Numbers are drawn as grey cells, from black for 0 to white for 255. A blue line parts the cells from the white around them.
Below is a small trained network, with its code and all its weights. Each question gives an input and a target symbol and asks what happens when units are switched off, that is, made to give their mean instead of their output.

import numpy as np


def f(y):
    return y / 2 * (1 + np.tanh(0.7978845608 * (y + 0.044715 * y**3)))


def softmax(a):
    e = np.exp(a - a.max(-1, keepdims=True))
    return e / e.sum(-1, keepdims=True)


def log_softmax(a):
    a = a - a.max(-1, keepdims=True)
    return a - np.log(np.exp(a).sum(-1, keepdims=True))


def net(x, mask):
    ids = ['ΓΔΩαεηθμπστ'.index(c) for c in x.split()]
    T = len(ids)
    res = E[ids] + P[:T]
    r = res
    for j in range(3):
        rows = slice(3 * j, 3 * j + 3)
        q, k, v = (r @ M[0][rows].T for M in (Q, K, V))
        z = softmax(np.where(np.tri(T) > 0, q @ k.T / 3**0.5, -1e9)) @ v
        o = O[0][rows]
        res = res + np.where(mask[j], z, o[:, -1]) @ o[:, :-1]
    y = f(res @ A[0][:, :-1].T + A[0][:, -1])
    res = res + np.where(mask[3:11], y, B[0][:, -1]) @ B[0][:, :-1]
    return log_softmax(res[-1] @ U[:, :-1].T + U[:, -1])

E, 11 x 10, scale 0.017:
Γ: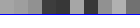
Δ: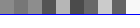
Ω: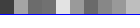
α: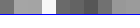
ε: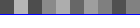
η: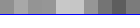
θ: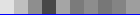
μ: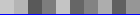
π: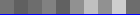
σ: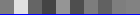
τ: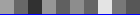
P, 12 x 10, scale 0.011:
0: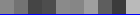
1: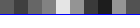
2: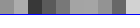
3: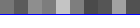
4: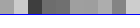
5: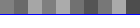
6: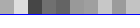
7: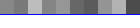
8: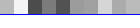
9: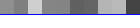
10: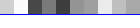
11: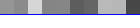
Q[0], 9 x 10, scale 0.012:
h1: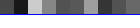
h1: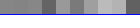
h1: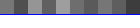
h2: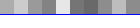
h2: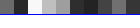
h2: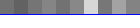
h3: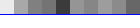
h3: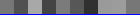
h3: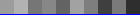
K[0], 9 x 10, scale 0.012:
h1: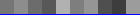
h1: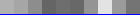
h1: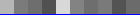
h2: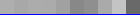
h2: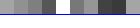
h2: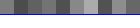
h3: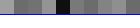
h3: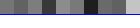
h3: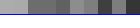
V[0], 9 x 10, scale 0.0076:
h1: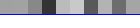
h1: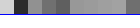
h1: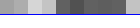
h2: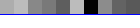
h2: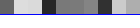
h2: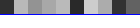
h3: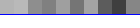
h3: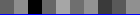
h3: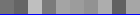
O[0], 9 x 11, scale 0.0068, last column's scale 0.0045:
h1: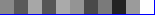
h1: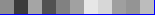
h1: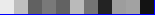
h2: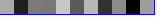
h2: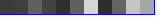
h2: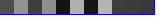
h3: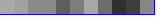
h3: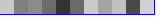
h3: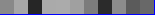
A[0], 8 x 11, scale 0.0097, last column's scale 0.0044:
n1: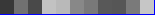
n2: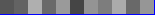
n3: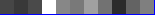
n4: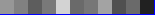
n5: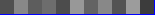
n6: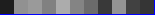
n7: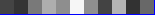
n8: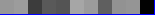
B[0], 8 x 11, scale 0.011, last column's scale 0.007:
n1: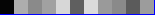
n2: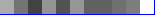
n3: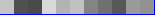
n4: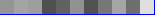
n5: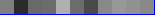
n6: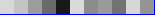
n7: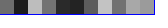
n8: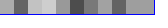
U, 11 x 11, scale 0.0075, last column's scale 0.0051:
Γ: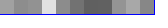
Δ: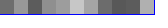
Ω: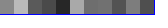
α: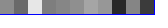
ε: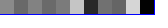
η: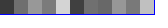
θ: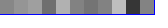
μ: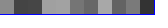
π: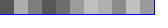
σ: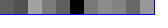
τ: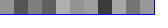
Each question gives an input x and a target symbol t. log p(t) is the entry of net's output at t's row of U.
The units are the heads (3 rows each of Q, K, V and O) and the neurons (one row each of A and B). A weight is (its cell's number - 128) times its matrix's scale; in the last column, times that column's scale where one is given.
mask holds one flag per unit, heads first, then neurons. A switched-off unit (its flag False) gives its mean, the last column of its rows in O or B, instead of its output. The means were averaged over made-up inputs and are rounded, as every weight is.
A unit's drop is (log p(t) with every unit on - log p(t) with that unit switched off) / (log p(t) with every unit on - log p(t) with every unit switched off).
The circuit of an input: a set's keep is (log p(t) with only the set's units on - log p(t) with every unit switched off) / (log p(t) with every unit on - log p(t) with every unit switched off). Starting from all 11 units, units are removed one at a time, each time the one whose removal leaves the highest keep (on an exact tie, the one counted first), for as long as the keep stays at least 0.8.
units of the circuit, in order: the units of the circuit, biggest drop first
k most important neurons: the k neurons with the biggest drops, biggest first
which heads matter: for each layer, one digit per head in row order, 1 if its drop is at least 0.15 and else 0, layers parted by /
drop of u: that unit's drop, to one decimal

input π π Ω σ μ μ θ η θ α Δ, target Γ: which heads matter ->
100
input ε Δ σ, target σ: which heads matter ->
011
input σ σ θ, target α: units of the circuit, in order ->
n8, h3, h2
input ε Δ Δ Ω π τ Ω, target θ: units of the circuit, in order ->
h2, n4
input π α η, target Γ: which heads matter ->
100
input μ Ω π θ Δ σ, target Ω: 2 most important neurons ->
n6, n2
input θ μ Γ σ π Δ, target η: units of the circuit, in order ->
h3, n1
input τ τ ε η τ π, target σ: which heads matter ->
000
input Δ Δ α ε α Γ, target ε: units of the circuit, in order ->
h3, h2
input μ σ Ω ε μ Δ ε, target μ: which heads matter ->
010
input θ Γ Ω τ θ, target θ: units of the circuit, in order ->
h2
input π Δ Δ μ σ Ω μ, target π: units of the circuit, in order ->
h2, h1
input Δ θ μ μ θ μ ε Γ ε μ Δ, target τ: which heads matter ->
010
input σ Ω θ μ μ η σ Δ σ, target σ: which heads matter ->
010
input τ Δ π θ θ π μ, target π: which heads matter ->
110
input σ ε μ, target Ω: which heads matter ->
111
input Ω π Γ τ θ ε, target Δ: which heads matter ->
010
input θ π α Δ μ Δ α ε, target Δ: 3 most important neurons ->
n1, n3, n7
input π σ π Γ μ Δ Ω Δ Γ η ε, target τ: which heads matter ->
010
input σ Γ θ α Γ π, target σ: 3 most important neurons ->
n7, n3, n6
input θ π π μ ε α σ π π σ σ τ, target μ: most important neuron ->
n3
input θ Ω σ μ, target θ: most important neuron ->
n4
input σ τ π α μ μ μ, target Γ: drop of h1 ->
1.4
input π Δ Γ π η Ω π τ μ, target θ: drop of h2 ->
0.9
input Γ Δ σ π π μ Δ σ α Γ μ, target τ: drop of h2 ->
1.0
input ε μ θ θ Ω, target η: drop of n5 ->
0.2
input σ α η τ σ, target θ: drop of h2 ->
0.9
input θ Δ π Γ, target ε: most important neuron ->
n1
